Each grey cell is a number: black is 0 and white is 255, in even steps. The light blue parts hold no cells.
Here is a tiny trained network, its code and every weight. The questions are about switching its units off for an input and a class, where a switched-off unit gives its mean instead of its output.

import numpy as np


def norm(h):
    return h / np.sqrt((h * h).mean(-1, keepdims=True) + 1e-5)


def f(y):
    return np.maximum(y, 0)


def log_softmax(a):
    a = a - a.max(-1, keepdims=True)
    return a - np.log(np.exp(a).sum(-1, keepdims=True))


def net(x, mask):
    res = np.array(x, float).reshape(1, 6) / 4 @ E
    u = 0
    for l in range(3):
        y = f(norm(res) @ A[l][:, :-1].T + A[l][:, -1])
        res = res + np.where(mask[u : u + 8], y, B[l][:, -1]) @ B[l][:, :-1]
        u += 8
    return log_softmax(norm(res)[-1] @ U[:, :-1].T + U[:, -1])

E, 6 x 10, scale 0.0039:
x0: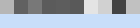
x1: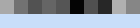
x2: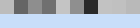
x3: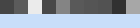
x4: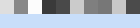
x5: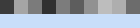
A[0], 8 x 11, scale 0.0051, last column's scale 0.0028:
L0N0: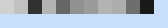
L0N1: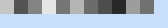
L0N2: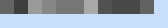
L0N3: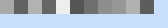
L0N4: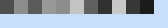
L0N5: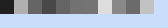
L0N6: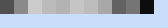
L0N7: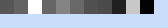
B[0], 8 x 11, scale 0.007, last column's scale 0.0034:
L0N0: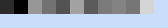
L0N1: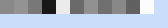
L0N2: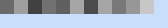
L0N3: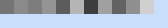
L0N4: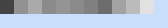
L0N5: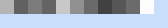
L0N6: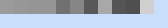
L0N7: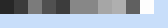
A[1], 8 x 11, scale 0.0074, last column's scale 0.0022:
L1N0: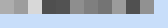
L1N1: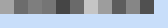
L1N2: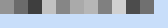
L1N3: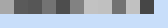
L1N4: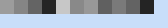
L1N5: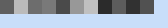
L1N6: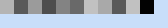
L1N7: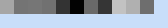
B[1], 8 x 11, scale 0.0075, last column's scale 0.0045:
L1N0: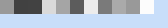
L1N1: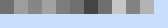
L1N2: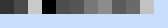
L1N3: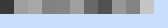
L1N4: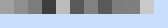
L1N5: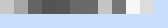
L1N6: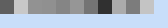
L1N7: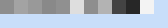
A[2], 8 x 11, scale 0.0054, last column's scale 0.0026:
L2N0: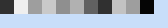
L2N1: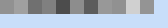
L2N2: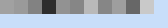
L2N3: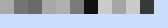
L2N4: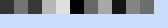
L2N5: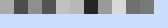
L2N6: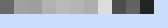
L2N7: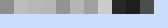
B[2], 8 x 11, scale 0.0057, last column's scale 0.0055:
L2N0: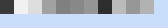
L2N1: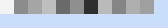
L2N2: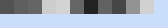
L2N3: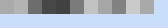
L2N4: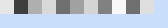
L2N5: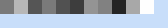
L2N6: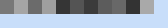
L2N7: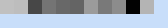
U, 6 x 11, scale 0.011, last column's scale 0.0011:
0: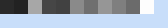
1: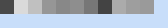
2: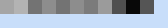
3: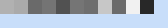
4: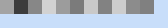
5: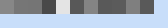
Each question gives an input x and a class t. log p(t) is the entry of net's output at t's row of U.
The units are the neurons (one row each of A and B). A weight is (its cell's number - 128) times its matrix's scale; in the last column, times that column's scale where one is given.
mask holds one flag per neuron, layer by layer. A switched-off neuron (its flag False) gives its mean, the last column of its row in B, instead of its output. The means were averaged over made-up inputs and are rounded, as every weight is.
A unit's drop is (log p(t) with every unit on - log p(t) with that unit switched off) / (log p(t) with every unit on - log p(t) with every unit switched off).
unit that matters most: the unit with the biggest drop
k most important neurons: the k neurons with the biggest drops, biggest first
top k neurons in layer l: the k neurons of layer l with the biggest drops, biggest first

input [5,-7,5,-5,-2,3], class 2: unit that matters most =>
L0N6
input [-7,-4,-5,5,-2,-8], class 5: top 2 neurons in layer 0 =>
L0N1, L0N3
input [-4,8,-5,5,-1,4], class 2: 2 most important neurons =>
L1N7, L0N1
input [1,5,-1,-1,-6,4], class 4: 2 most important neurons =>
L2N4, L0N5
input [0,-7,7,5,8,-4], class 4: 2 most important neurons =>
L1N0, L1N7
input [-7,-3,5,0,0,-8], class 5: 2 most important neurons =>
L0N1, L1N4
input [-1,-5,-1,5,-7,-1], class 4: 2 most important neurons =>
L2N4, L1N7
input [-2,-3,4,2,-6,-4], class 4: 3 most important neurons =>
L2N4, L1N7, L0N5
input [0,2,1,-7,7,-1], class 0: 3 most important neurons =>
L1N2, L0N0, L2N4
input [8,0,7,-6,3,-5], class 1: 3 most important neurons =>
L1N3, L1N6, L1N5
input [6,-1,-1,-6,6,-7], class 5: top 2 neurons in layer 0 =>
L0N1, L0N7
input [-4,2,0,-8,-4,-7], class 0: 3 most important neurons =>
L1N2, L0N0, L0N5
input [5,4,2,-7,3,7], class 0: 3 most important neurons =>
L0N0, L0N1, L1N2
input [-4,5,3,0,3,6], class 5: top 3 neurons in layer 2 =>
L2N2, L2N4, L2N1
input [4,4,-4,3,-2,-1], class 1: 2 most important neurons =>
L1N3, L1N1
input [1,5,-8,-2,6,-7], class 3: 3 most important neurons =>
L1N5, L0N5, L0N2
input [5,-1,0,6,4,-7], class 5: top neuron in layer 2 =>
L2N2
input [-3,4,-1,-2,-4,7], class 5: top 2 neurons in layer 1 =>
L1N4, L1N0
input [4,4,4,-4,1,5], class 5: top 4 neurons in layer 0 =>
L0N5, L0N7, L0N2, L0N6
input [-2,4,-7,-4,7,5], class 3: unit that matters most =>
L1N5
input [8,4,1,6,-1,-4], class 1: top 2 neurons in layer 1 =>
L1N6, L1N3
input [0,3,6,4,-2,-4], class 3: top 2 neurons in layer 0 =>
L0N3, L0N0
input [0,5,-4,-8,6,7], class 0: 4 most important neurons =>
L1N2, L0N0, L0N1, L2N4
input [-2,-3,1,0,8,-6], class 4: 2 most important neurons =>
L1N0, L0N5
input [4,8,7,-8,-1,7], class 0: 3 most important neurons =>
L0N0, L1N2, L0N1
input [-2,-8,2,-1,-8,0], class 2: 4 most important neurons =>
L0N6, L1N0, L2N6, L2N7
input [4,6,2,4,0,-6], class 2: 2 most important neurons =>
L1N7, L0N5
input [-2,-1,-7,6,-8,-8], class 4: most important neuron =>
L2N4
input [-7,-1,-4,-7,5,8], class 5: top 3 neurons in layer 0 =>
L0N5, L0N7, L0N3
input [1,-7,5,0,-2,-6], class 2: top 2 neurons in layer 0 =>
L0N6, L0N5
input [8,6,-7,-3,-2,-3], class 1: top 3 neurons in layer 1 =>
L1N3, L1N1, L1N6
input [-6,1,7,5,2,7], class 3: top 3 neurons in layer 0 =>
L0N3, L0N1, L0N0
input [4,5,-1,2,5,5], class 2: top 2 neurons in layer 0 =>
L0N1, L0N6
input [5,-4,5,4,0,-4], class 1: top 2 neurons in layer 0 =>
L0N0, L0N5
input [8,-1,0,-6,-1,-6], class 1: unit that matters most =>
L1N6
